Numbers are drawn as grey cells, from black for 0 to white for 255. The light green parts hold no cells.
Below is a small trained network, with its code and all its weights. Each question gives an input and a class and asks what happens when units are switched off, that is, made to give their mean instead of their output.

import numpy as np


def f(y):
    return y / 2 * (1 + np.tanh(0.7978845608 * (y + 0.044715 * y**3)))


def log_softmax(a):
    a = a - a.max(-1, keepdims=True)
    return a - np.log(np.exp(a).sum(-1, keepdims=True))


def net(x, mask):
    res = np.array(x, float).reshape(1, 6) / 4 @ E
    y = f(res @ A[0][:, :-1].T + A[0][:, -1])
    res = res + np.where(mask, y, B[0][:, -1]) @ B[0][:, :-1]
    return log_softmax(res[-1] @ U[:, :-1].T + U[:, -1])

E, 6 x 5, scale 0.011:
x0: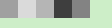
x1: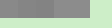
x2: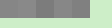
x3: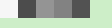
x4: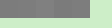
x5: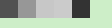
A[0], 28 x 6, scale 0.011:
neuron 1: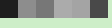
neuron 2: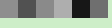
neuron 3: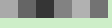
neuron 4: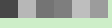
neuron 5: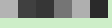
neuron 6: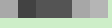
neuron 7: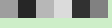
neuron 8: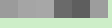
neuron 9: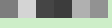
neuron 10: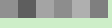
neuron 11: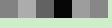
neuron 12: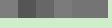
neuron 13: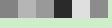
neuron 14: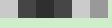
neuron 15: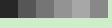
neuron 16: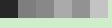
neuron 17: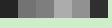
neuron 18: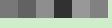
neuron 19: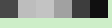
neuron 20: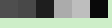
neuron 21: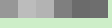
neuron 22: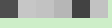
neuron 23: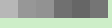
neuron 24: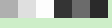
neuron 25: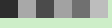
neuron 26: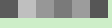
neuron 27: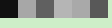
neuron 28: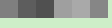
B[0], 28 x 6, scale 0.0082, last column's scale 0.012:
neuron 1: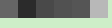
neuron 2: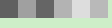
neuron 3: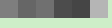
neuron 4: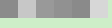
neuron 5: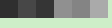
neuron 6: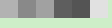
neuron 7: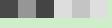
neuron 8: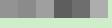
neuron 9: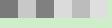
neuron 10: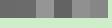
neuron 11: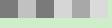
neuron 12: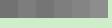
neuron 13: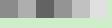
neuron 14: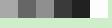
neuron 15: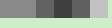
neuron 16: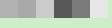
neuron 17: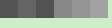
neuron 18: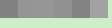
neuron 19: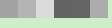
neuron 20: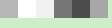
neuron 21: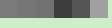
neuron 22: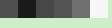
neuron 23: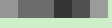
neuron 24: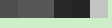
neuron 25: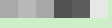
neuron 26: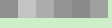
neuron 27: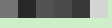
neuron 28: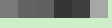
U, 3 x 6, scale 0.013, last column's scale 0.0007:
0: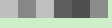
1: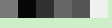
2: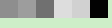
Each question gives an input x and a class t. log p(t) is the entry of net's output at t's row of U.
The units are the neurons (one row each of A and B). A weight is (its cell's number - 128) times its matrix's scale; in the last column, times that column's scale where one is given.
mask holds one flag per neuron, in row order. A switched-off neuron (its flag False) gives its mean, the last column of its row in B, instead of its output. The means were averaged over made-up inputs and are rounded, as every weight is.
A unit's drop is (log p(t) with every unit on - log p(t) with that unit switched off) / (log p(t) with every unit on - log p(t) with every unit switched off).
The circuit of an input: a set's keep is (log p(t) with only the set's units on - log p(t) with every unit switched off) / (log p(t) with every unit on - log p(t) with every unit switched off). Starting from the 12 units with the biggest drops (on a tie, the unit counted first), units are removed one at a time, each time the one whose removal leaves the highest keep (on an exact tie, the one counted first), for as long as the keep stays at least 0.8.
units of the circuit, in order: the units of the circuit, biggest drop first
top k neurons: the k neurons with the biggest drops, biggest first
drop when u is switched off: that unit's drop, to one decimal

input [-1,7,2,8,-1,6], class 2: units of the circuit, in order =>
[neuron 7]
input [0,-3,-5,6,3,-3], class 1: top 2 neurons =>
[neuron 16; neuron 25]
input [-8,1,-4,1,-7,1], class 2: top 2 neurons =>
[neuron 7; neuron 22]
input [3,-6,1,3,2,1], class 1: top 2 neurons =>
[neuron 16; neuron 25]
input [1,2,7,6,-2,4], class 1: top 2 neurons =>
[neuron 9; neuron 11]
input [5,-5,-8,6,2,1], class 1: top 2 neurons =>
[neuron 24; neuron 16]
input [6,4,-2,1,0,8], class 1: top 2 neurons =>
[neuron 22; neuron 24]
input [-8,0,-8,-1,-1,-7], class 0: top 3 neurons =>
[neuron 20; neuron 22; neuron 6]
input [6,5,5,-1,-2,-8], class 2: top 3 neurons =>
[neuron 9; neuron 11; neuron 13]
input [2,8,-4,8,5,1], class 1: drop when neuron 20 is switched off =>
0.2
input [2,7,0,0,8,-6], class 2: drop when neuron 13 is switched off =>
0.2
